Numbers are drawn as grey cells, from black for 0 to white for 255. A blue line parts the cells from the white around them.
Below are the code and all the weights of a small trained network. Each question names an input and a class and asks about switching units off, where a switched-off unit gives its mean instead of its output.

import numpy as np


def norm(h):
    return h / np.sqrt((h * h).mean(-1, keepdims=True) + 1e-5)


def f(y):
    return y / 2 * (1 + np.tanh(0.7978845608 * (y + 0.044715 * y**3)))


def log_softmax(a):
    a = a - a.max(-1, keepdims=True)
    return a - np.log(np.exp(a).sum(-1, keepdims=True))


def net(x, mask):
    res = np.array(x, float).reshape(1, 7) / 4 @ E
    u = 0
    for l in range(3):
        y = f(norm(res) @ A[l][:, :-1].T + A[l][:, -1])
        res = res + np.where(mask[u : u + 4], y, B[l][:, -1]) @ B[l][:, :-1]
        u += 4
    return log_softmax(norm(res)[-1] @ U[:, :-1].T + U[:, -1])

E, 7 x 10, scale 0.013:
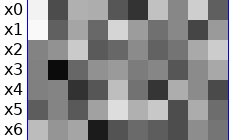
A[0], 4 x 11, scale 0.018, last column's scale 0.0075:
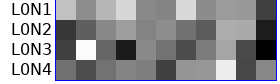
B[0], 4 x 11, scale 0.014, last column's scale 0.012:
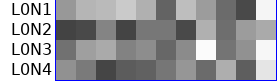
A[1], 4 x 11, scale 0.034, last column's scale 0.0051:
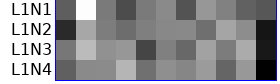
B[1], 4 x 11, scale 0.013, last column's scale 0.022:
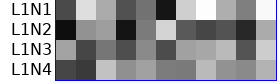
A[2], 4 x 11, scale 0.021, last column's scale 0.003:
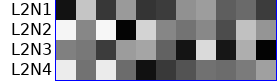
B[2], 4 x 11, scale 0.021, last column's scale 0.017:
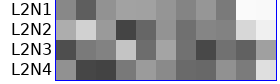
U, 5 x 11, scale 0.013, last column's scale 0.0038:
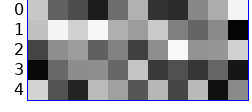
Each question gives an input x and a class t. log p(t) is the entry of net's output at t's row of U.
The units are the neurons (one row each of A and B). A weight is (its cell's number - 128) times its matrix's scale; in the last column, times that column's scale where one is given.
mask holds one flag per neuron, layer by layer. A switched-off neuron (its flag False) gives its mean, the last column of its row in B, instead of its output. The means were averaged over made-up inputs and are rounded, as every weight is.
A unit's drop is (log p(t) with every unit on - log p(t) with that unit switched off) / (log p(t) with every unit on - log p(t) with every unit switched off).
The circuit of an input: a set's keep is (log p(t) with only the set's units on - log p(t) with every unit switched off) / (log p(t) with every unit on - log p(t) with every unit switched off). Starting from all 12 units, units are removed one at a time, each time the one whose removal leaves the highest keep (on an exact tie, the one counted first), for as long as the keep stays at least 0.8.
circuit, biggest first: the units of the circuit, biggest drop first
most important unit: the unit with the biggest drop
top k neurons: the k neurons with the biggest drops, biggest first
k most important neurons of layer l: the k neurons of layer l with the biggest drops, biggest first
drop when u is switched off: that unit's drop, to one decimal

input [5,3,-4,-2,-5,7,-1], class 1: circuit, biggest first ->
[L0N1]
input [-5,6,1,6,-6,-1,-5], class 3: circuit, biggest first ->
[L1N1, L2N3, L1N3]
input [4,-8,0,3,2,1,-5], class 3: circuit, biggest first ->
[L1N1, L1N2, L0N3]
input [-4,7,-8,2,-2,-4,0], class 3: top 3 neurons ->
[L2N3, L1N1, L1N3]
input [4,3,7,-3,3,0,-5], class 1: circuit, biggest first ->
[L0N1, L1N1]
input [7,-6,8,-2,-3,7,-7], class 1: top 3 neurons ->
[L0N1, L1N1, L1N3]
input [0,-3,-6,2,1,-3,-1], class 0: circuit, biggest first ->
[L1N1, L0N3]
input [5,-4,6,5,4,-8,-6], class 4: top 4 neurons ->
[L2N2, L1N1, L1N2, L2N4]
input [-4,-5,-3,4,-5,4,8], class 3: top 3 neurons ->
[L1N2, L0N1, L2N2]
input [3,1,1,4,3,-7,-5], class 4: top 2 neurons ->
[L1N1, L2N2]
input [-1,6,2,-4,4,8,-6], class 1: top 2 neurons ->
[L0N4, L1N1]
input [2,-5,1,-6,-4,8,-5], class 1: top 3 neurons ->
[L0N1, L0N3, L1N3]
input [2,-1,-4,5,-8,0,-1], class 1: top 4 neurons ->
[L0N1, L1N3, L2N4, L1N1]
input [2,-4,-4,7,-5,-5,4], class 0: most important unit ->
L1N3
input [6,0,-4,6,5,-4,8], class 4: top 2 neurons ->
[L0N4, L2N2]
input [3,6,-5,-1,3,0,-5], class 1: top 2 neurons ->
[L2N4, L0N4]
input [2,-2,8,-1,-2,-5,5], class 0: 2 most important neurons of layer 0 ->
[L0N3, L0N1]
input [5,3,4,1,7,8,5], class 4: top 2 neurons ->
[L0N4, L0N3]
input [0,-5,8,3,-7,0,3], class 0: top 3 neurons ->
[L1N1, L0N3, L1N3]
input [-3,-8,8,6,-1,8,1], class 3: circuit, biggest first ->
[L1N2]
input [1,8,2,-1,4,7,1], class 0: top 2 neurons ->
[L1N1, L2N2]
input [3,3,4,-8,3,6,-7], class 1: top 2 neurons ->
[L0N1, L0N3]
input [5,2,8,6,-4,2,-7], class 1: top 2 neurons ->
[L0N1, L1N1]
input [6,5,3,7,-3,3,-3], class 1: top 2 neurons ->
[L0N1, L1N3]
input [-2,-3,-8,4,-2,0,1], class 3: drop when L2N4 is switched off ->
0.1
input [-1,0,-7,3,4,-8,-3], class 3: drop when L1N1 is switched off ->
0.2
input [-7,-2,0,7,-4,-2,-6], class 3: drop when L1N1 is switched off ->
0.1
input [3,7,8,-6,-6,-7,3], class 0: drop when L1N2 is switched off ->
0.0
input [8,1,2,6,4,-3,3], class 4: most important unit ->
L0N4
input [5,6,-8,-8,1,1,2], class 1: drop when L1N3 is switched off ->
0.3
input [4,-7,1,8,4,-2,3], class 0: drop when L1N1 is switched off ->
0.3
